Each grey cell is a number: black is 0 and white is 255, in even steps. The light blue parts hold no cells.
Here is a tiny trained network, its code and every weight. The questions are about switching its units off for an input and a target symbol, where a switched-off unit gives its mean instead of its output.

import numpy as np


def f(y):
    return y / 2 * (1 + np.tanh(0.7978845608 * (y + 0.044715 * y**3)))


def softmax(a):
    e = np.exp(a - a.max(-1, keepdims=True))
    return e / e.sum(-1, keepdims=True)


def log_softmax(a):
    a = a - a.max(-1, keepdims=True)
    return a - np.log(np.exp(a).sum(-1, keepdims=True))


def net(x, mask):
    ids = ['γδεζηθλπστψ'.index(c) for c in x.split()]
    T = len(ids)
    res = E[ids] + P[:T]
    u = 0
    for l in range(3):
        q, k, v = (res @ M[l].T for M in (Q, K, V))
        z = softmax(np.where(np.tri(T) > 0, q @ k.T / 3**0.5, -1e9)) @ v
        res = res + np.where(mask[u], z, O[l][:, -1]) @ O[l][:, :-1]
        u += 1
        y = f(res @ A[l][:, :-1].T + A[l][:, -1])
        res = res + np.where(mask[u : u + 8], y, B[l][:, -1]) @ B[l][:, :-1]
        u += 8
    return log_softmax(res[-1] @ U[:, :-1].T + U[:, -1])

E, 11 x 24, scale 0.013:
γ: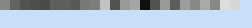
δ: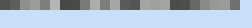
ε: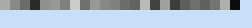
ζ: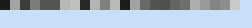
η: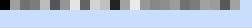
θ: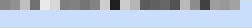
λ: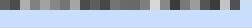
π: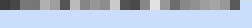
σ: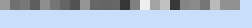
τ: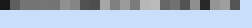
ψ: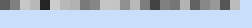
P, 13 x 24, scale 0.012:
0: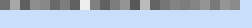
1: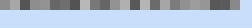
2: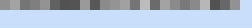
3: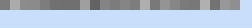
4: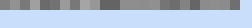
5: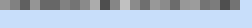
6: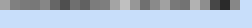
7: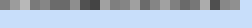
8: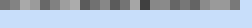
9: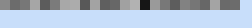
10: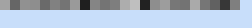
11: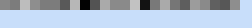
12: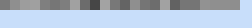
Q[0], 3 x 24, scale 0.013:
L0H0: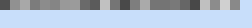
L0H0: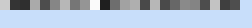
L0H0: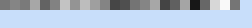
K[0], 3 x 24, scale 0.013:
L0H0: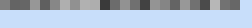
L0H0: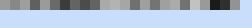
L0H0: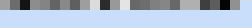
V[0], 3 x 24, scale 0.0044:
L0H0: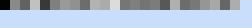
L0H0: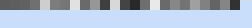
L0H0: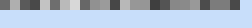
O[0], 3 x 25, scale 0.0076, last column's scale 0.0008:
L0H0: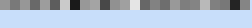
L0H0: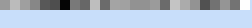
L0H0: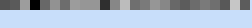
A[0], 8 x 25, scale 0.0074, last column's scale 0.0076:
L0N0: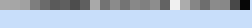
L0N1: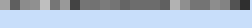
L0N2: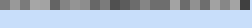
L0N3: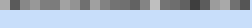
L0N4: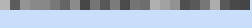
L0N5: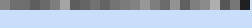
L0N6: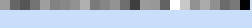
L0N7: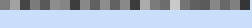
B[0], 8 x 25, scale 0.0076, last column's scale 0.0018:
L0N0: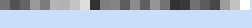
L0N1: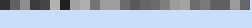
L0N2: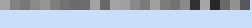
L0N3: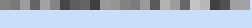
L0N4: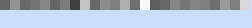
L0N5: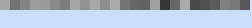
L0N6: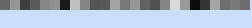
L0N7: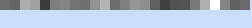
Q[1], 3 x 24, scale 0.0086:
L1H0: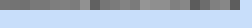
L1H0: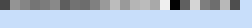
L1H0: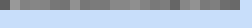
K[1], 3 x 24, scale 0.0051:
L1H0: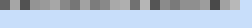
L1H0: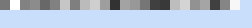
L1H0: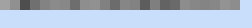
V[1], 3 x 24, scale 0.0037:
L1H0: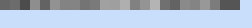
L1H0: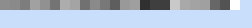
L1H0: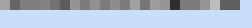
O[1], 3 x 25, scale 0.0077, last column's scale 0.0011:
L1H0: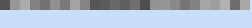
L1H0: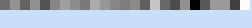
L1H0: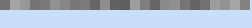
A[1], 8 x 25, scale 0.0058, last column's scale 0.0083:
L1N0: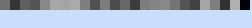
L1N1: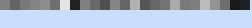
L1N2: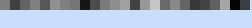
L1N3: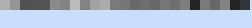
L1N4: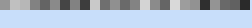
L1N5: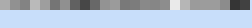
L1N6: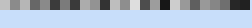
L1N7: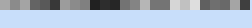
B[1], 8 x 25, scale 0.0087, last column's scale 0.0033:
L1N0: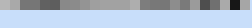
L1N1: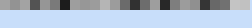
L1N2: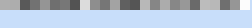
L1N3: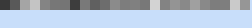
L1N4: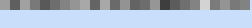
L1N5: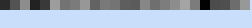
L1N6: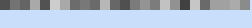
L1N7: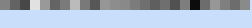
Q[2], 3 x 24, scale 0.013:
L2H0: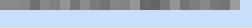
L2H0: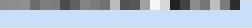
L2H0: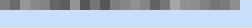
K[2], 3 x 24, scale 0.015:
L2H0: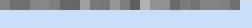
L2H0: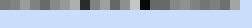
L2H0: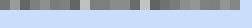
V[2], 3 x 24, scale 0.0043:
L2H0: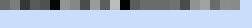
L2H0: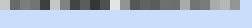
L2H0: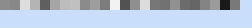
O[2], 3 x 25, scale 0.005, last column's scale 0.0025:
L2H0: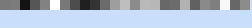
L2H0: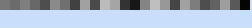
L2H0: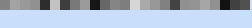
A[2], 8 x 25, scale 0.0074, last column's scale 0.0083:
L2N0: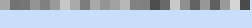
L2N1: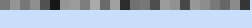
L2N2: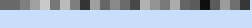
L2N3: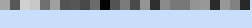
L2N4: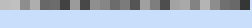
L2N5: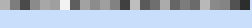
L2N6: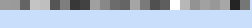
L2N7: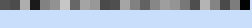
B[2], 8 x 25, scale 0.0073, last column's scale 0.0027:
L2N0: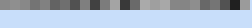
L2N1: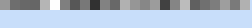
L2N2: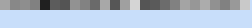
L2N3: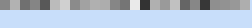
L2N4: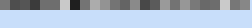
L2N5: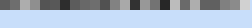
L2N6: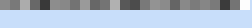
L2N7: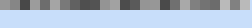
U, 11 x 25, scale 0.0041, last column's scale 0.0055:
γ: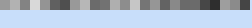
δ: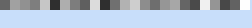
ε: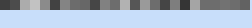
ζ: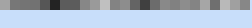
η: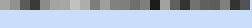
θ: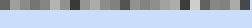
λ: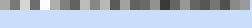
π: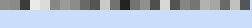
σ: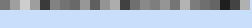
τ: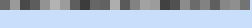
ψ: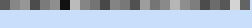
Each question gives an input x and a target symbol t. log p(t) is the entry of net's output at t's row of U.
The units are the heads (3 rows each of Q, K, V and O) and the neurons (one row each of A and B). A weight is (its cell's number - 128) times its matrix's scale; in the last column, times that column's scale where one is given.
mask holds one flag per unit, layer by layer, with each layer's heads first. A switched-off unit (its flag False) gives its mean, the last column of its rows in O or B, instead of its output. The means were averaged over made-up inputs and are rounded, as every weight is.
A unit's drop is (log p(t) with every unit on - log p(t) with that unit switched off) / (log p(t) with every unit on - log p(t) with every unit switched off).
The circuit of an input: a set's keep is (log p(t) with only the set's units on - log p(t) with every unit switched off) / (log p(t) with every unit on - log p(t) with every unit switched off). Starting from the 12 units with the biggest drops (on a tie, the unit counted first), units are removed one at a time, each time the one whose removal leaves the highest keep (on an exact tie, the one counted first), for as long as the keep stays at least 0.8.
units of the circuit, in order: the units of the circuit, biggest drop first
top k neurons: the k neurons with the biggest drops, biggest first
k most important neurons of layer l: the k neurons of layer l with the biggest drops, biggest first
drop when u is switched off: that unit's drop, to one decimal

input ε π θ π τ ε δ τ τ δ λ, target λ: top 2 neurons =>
[L1N2 L2N1]
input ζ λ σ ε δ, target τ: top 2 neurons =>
[L2N4 L2N2]
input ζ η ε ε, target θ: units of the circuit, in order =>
[L0H0 L1N6]
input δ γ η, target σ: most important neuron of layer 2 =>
[L2N6]
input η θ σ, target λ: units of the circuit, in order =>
[L2H0 L2N1]
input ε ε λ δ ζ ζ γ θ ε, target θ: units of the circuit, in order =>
[L1N6 L0H0]
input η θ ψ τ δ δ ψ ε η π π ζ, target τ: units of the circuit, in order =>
[L2N7 L0H0 L2N1]
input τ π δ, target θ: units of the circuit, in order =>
[L1H0 L2N3]
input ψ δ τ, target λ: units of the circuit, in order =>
[L0H0 L1N1]
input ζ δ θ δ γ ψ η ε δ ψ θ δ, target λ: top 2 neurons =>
[L2N1 L1N2]
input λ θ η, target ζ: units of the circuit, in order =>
[L0H0 L2N4 L1N4]
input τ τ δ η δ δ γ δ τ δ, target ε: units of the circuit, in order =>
[L0H0 L2N5]
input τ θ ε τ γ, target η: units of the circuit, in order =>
[L0H0 L1N0]
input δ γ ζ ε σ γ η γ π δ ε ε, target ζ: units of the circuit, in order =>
[L2H0 L2N2]
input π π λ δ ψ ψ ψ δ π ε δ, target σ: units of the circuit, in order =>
[L2H0]
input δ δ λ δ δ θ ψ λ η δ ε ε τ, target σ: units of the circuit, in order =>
[L0H0 L2N6]
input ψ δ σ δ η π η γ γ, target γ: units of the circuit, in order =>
[L0H0 L0N0]
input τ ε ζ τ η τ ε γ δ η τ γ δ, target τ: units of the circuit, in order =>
[L0H0 L2N7]
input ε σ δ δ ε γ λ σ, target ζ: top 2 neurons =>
[L2N2 L1N2]
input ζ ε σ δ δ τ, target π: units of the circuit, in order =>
[L0H0 L1N2]
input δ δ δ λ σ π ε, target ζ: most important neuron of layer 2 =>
[L2N4]
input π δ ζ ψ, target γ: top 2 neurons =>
[L0N0 L2N6]
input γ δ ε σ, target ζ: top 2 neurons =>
[L2N2 L2N5]
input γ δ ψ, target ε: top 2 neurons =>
[L2N5 L1N1]
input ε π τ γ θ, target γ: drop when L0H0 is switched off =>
1.3
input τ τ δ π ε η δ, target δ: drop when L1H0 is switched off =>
0.2
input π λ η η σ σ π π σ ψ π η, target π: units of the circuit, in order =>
[L0H0]
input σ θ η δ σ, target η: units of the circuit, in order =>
[L0H0 L1N0]
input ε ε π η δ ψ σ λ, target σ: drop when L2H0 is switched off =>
0.2
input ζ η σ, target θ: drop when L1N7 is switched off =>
0.1
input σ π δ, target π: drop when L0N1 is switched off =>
0.0
